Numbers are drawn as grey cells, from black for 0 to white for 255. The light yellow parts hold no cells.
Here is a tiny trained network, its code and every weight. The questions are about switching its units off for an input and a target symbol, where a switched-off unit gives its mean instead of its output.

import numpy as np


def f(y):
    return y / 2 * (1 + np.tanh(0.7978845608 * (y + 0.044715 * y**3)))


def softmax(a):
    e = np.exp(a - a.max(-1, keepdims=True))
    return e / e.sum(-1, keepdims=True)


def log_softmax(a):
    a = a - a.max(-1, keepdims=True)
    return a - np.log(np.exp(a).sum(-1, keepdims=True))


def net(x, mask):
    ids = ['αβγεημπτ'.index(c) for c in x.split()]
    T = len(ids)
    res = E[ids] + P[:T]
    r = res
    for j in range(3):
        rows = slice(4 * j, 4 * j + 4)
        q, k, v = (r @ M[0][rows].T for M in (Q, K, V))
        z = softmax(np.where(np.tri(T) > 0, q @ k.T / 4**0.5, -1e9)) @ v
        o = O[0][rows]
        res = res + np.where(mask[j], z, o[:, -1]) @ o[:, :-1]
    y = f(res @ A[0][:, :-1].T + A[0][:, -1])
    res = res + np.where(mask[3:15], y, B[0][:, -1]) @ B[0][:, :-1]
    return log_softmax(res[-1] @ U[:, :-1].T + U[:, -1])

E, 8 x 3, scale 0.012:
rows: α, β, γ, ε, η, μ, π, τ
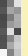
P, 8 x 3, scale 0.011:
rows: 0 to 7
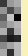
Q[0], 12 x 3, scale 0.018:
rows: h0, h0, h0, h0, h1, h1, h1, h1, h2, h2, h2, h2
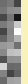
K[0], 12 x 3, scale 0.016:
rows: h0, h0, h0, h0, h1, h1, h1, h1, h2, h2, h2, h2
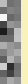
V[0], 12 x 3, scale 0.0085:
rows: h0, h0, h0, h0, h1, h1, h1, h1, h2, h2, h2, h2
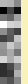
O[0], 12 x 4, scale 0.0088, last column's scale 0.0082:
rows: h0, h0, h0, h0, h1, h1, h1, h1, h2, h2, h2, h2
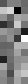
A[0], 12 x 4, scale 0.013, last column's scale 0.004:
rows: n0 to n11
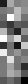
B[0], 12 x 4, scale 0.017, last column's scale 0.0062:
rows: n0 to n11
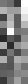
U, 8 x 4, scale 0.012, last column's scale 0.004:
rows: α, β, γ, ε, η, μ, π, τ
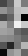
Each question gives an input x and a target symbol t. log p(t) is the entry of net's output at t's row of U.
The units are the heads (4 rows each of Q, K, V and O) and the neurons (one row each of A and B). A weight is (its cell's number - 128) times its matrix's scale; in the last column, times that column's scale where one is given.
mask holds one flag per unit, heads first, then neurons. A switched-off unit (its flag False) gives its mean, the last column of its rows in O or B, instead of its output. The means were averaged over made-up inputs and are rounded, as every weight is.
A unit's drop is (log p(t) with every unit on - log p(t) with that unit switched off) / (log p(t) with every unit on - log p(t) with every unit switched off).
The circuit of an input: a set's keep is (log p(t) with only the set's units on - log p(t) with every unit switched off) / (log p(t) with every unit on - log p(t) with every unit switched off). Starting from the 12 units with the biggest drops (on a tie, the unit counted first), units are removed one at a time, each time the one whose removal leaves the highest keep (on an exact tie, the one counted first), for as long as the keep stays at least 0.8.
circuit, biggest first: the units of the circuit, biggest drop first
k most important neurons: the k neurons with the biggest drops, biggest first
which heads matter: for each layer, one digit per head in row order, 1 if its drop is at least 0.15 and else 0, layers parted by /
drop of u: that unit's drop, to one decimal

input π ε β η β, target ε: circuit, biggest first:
(n0)
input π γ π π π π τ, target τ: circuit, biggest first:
(n2, h2)
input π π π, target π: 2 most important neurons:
(n6, n0)
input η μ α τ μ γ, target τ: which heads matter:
100
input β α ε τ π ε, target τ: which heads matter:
100
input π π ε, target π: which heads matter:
000
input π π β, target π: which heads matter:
000
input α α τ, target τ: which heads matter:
010
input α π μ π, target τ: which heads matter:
000
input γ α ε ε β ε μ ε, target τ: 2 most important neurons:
(n4, n7)
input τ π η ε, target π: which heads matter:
101
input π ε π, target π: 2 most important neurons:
(n6, n1)
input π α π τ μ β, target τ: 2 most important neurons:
(n3, n0)
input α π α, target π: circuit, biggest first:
(n6)
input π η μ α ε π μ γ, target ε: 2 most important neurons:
(n0, n2)
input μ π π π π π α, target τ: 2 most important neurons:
(n2, n6)
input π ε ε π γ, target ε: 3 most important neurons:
(n0, n2, n5)
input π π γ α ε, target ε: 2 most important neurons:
(n0, n2)
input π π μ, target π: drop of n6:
0.3
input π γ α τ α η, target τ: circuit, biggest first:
(h0)
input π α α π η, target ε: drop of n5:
0.2
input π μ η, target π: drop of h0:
-0.1
